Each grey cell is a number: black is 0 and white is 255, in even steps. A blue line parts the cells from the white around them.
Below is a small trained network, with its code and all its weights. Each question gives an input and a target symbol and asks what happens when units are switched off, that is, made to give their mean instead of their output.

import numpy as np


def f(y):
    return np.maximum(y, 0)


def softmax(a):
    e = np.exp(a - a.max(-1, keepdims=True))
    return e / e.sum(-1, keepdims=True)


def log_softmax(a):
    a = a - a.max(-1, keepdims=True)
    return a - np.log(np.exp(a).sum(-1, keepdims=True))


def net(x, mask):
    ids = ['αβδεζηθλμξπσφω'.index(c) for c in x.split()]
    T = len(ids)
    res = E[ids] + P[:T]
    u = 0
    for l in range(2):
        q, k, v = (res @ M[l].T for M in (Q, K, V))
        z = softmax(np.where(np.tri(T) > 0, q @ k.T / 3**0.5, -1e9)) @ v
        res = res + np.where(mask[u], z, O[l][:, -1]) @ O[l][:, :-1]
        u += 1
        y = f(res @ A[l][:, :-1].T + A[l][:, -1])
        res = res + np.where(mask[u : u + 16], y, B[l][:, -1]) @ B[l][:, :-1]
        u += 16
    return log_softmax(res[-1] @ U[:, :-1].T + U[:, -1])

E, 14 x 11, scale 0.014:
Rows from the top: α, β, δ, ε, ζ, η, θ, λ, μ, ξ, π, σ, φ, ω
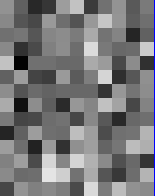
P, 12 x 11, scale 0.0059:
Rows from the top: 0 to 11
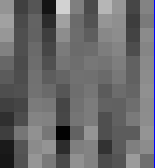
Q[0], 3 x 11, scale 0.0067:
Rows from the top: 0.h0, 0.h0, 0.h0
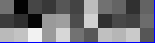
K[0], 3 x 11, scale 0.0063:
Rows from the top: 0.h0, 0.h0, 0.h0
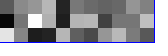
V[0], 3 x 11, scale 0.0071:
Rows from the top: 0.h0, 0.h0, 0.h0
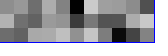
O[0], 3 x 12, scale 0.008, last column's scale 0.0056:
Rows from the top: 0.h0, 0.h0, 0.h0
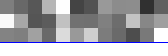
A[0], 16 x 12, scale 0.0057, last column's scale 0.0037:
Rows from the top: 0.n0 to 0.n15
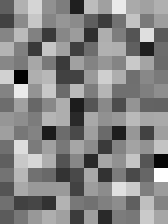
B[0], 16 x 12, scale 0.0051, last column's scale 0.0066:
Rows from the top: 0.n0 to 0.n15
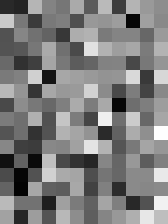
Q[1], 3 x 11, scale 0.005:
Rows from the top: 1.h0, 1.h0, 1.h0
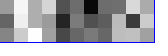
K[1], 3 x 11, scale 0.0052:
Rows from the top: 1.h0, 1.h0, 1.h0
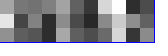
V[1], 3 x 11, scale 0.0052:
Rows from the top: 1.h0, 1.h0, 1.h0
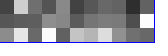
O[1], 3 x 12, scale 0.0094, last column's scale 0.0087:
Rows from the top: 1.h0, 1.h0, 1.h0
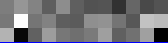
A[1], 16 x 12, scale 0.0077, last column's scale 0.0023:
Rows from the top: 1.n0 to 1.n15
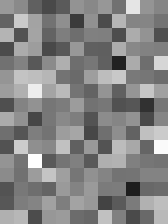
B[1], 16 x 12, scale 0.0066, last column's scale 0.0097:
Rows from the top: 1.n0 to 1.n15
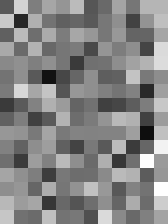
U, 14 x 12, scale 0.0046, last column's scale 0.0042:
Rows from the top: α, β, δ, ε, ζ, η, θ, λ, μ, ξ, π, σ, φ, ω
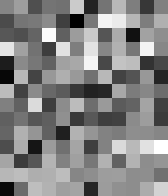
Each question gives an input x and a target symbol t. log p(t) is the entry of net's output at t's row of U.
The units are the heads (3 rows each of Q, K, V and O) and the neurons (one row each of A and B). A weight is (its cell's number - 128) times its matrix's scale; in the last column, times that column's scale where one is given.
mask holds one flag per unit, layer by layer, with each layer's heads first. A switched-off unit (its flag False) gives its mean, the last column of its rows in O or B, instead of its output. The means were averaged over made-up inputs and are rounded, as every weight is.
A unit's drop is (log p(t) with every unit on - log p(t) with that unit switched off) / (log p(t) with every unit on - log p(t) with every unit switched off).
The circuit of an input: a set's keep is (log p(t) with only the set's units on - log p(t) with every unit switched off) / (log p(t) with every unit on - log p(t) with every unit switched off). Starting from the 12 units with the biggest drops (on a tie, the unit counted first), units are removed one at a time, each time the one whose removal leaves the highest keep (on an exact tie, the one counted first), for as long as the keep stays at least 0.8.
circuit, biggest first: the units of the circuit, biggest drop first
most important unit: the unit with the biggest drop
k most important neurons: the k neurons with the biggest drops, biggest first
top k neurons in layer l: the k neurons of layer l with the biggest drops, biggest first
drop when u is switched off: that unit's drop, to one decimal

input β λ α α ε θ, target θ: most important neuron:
1.n1
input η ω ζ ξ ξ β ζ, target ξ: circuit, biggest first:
0.h0, 1.h0
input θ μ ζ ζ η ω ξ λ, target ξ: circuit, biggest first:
1.h0, 0.h0
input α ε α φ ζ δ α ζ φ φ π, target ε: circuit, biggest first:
0.h0, 1.n7
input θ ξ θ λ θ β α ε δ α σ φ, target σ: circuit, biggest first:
1.h0, 0.n6, 0.n15
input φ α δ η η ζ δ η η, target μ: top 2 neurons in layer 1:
1.n4, 1.n7
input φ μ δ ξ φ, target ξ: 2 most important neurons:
1.n6, 1.n14
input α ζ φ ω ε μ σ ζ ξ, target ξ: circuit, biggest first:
0.h0, 1.n14
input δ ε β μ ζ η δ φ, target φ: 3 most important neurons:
1.n6, 0.n8, 0.n15
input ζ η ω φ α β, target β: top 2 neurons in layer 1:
1.n15, 1.n10
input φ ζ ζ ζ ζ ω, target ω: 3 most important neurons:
0.n13, 0.n8, 0.n0
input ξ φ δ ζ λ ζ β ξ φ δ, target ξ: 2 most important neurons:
1.n14, 0.n15
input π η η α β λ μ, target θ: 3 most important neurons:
1.n1, 0.n9, 1.n10
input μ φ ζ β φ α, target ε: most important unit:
0.h0
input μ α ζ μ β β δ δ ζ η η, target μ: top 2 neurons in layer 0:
0.n7, 0.n9
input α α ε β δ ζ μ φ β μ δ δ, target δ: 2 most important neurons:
1.n10, 1.n13
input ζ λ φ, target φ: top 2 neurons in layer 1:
1.n6, 1.n15
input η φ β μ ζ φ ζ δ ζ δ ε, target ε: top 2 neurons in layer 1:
1.n7, 1.n3
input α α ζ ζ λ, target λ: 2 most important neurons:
1.n11, 0.n5
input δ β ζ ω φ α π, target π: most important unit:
1.n0
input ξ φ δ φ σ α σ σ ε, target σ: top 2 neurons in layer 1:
1.n9, 1.n10
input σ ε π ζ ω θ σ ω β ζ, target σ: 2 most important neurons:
1.n10, 0.n6
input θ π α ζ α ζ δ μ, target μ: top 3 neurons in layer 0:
0.n7, 0.n9, 0.n5
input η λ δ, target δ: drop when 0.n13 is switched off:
0.0
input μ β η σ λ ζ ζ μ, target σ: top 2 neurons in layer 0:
0.n14, 0.n6
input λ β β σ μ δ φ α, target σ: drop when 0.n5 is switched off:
0.1
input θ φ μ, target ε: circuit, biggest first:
0.h0
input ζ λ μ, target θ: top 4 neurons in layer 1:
1.n1, 1.n10, 1.n3, 1.n4
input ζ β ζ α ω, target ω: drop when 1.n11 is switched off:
0.2
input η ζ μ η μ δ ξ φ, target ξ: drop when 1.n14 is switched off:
0.2
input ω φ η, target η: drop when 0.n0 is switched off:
-0.1
